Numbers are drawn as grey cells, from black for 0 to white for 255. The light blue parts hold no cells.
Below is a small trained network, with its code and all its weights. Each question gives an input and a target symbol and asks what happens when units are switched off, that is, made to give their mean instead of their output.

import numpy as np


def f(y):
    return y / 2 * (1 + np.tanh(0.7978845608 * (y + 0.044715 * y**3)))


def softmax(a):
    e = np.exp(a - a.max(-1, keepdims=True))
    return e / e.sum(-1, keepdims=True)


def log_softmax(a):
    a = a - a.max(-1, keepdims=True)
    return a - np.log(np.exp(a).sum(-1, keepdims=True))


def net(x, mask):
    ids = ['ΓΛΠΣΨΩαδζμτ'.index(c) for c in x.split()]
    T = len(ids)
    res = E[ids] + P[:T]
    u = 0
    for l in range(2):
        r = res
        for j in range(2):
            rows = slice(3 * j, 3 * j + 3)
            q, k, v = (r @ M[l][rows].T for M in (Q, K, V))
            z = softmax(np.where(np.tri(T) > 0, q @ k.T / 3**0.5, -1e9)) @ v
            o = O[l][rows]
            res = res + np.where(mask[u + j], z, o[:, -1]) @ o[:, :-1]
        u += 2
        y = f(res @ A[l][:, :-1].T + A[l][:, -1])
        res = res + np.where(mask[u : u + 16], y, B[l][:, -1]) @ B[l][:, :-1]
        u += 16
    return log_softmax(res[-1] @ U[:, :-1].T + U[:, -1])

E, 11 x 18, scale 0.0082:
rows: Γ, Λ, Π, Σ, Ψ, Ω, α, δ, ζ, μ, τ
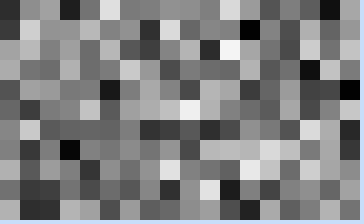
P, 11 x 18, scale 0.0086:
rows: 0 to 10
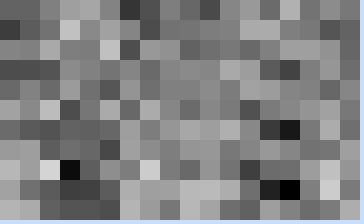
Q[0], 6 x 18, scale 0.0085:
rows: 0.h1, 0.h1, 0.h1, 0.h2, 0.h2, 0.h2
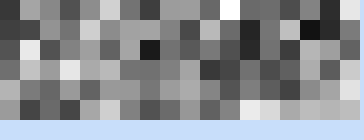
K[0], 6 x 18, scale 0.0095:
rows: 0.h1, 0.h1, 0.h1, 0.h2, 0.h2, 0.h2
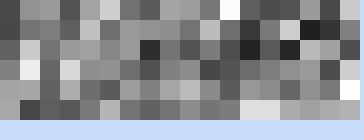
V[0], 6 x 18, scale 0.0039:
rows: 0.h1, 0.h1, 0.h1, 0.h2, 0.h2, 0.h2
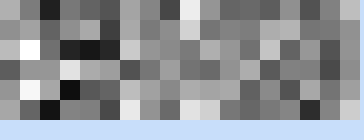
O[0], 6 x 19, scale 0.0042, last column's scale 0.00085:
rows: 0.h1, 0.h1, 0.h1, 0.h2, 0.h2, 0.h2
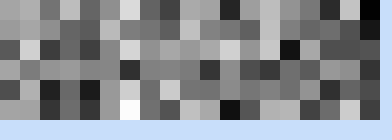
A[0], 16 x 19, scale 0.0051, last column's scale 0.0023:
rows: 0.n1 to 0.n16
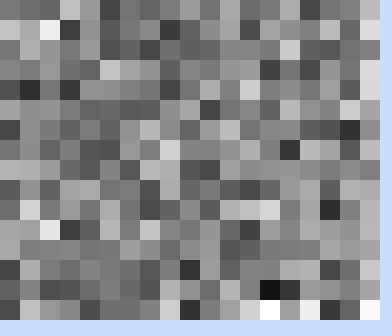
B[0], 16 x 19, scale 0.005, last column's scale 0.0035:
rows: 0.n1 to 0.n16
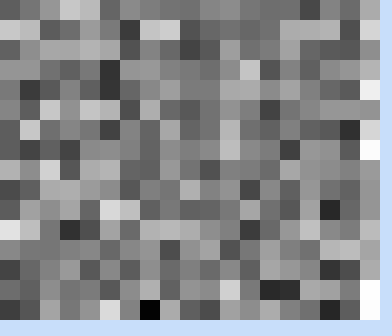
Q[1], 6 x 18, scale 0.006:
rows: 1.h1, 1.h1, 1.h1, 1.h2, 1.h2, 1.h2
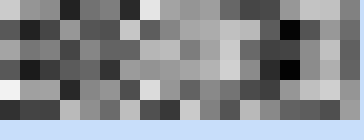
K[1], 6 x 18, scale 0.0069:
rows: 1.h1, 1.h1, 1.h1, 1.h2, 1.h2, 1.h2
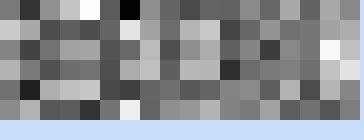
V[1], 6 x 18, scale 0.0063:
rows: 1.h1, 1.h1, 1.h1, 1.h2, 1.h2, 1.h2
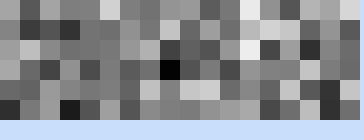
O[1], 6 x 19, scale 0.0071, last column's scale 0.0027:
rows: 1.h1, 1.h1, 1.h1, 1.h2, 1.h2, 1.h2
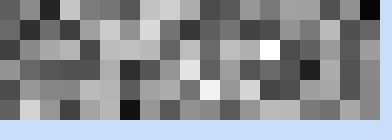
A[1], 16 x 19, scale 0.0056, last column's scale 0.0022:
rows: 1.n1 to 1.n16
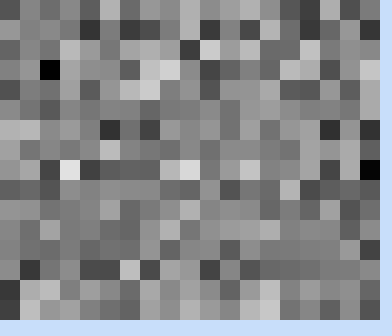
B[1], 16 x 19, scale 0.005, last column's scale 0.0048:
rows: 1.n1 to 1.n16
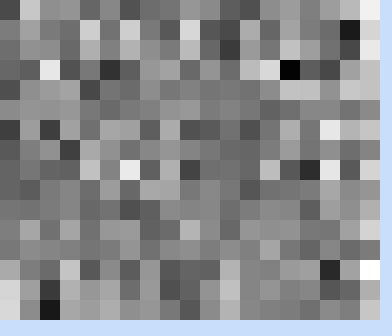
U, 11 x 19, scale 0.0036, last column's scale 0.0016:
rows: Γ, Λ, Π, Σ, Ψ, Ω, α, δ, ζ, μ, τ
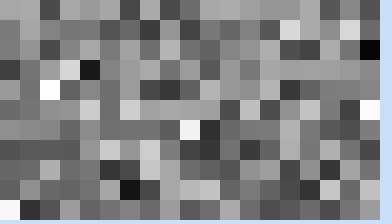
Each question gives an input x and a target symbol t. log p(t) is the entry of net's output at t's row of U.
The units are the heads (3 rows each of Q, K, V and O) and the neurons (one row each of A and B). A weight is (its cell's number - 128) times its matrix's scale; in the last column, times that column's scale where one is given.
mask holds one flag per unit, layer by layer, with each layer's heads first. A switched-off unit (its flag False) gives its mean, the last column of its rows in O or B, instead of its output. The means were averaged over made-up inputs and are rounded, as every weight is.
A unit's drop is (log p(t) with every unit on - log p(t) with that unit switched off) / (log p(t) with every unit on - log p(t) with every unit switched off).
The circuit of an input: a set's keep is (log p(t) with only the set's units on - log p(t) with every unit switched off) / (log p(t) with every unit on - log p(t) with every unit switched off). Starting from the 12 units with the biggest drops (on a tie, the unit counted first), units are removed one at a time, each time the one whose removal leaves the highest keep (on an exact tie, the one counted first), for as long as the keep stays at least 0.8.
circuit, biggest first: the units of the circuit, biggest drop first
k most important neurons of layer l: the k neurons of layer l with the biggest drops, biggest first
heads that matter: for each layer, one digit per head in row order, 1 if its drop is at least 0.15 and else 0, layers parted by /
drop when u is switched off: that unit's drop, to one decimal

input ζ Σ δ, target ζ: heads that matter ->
00 / 10
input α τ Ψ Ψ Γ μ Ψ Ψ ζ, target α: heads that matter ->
00 / 01
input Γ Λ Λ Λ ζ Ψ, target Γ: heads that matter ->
00 / 11
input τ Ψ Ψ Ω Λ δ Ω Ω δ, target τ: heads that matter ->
00 / 01
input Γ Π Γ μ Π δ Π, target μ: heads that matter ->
00 / 01
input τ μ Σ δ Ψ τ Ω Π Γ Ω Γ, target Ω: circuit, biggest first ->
[1.h2, 0.h1, 0.h2, 1.n3]
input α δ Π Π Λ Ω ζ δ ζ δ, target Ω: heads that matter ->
00 / 01
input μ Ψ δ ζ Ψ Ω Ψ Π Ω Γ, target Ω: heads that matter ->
00 / 01
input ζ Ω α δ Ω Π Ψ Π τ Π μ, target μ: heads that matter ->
01 / 01
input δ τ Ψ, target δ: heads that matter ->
00 / 10
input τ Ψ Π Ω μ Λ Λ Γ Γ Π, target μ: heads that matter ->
11 / 01
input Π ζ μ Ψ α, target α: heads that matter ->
10 / 01
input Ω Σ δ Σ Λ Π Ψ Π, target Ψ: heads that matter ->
11 / 10
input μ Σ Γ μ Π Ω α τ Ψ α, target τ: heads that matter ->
00 / 11
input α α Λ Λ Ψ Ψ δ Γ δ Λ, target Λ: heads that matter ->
00 / 11
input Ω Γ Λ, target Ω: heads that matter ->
10 / 01
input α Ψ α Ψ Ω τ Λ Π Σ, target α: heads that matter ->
00 / 01
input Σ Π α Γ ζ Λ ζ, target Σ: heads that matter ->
00 / 10
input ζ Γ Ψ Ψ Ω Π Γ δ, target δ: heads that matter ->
11 / 10
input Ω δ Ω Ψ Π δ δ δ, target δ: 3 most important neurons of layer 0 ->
[0.n16, 0.n15, 0.n6]
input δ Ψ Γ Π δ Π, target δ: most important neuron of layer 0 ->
[0.n5]
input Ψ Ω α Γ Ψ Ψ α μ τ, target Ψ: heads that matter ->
00 / 10
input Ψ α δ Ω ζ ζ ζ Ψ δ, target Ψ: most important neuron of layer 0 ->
[0.n2]
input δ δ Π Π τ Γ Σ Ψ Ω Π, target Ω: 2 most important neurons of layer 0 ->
[0.n12, 0.n8]
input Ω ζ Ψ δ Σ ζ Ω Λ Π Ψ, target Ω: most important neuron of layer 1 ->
[1.n3]
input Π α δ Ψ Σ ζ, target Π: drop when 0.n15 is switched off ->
0.0
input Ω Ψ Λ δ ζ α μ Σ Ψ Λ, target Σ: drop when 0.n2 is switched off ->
0.1
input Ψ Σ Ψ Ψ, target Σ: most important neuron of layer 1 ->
[1.n5]
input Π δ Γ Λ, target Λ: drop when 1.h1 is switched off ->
0.9
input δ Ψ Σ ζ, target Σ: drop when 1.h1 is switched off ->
0.8
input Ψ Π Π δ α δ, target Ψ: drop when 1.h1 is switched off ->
1.2
